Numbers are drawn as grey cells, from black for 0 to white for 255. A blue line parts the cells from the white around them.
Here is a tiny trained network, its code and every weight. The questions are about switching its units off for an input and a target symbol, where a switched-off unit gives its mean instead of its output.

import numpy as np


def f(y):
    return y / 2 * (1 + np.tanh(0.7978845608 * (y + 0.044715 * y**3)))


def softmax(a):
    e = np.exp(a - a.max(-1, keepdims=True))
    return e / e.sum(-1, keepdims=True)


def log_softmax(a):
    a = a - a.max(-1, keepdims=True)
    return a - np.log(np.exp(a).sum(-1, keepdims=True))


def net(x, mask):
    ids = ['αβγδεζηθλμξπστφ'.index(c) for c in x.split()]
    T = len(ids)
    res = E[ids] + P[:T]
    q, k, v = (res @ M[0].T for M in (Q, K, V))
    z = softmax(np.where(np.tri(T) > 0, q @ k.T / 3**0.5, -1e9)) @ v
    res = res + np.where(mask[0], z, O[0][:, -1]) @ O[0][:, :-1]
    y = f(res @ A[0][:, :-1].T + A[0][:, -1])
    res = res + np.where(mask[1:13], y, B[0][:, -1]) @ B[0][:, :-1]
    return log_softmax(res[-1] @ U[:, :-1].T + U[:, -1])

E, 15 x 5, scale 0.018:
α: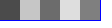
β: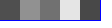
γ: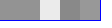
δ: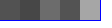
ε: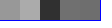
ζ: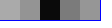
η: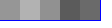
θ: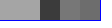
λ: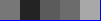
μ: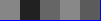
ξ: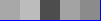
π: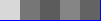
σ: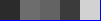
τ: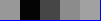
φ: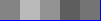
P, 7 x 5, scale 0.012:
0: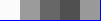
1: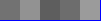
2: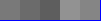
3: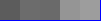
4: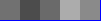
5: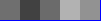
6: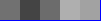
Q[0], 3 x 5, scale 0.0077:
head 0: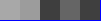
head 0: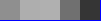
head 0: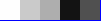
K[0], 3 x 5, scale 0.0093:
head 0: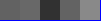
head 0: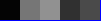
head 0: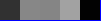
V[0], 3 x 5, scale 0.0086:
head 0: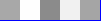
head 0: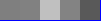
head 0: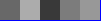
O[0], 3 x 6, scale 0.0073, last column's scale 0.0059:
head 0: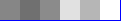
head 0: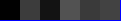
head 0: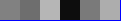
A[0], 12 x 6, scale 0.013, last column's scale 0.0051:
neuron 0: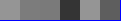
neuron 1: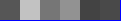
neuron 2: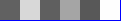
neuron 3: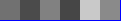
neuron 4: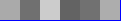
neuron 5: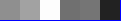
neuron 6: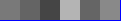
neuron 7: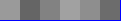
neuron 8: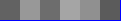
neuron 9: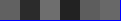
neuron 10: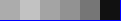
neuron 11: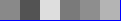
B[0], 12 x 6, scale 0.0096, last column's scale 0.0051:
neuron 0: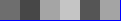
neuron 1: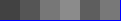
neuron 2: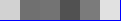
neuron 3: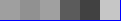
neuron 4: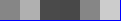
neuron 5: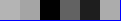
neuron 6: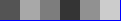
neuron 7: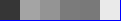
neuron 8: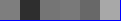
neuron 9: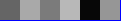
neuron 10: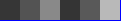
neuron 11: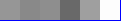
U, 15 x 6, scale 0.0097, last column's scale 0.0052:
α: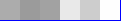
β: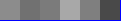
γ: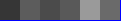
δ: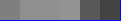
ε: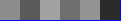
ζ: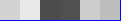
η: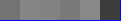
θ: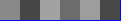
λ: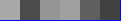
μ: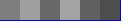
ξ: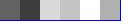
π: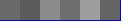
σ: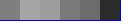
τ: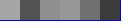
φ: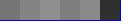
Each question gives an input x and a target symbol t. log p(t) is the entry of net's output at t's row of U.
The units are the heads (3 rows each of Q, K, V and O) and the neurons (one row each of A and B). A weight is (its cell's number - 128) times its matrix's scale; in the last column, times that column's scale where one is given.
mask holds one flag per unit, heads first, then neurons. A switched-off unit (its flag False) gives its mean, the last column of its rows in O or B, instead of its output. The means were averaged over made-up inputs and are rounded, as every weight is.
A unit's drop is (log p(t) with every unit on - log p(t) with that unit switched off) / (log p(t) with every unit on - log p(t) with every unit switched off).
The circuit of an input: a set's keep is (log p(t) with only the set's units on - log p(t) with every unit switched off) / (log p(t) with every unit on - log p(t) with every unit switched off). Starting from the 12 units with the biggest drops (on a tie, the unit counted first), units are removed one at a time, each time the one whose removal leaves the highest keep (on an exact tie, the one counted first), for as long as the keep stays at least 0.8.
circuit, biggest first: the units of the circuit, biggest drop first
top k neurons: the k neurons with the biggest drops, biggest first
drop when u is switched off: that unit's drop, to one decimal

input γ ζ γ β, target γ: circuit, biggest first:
[neuron 6; head 0]
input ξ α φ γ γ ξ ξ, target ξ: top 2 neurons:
[neuron 5; neuron 4]
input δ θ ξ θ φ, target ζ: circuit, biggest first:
[head 0; neuron 5; neuron 4]
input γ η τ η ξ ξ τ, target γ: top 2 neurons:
[neuron 6; neuron 7]
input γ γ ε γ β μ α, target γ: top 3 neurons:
[neuron 6; neuron 8; neuron 1]
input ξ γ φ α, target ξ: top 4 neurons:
[neuron 5; neuron 8; neuron 4; neuron 3]
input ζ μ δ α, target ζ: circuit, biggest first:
[head 0; neuron 5]
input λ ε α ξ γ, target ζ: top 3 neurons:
[neuron 5; neuron 4; neuron 11]
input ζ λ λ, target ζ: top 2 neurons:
[neuron 4; neuron 11]
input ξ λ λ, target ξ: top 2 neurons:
[neuron 5; neuron 2]
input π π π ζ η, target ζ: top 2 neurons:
[neuron 4; neuron 5]
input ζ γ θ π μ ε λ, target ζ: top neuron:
[neuron 4]
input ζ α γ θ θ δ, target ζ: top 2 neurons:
[neuron 4; neuron 11]
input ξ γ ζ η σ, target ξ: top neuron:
[neuron 5]
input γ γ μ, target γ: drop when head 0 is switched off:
0.8
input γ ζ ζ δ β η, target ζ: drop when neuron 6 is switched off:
-0.1
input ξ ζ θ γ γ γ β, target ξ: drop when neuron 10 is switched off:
0.0
